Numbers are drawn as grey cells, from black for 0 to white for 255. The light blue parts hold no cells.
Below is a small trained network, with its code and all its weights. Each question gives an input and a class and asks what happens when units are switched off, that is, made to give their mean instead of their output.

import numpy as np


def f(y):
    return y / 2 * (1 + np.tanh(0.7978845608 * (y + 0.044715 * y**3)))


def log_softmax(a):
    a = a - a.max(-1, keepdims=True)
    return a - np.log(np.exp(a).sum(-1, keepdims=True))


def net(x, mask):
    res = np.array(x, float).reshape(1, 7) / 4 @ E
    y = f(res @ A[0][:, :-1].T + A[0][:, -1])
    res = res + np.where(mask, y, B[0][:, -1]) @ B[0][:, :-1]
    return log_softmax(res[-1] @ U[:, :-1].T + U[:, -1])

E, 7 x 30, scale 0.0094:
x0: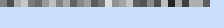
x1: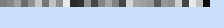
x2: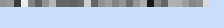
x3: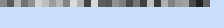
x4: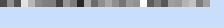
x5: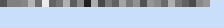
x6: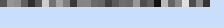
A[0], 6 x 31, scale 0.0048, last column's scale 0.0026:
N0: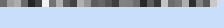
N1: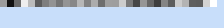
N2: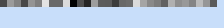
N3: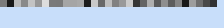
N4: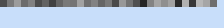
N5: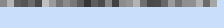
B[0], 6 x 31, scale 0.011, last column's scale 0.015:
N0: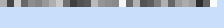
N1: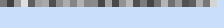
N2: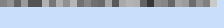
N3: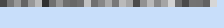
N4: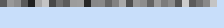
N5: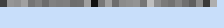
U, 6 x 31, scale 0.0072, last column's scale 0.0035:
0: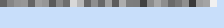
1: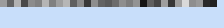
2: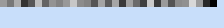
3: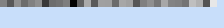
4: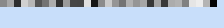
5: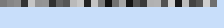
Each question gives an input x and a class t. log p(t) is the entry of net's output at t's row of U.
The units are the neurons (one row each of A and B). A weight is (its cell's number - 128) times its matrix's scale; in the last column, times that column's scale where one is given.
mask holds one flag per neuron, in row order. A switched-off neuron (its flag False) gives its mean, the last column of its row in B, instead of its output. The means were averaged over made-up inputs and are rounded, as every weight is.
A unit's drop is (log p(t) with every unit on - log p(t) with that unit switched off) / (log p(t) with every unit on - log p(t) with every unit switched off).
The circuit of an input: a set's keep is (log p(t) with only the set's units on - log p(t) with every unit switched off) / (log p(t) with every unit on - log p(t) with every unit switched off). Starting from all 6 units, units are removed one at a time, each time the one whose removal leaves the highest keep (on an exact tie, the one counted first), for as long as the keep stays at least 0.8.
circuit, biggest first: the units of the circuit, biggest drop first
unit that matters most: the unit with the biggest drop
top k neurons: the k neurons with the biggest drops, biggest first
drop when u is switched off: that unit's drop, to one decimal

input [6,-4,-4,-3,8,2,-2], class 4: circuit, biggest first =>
[N0]
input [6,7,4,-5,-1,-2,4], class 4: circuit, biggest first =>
[N3 N0]
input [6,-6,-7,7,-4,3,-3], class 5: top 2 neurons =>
[N4 N2]
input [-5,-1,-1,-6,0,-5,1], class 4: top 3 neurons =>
[N0 N4 N3]
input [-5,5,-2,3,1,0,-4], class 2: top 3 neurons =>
[N4 N0 N1]
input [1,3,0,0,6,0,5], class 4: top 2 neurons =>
[N0 N4]
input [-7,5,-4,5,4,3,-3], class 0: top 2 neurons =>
[N2 N0]
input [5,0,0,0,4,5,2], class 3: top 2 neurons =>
[N4 N3]
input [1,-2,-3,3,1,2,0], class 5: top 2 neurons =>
[N2 N5]
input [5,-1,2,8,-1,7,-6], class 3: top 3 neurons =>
[N3 N4 N2]
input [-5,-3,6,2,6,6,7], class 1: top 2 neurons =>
[N0 N3]
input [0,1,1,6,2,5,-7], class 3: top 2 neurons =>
[N3 N4]
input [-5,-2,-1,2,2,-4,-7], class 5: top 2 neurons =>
[N2 N1]
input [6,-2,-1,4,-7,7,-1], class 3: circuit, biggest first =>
[N3]
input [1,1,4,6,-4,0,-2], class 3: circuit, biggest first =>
[N4 N3]
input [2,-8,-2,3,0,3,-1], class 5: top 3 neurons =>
[N4 N2 N5]
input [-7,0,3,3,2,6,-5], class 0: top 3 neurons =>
[N2 N4 N0]
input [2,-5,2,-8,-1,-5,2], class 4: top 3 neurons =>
[N0 N3 N1]
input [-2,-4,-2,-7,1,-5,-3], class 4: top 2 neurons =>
[N0 N4]
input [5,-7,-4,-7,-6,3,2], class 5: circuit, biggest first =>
[N4]
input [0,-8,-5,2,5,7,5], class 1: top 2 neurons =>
[N0 N2]
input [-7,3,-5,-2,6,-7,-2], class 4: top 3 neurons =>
[N0 N3 N4]
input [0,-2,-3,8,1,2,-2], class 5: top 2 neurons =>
[N2 N5]
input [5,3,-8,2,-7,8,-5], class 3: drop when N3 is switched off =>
1.1
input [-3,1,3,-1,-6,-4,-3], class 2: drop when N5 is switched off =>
-0.1
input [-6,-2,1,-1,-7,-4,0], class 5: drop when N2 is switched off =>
0.0
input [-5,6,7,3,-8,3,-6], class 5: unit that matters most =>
N1
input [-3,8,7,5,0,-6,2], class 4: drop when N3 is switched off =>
0.1
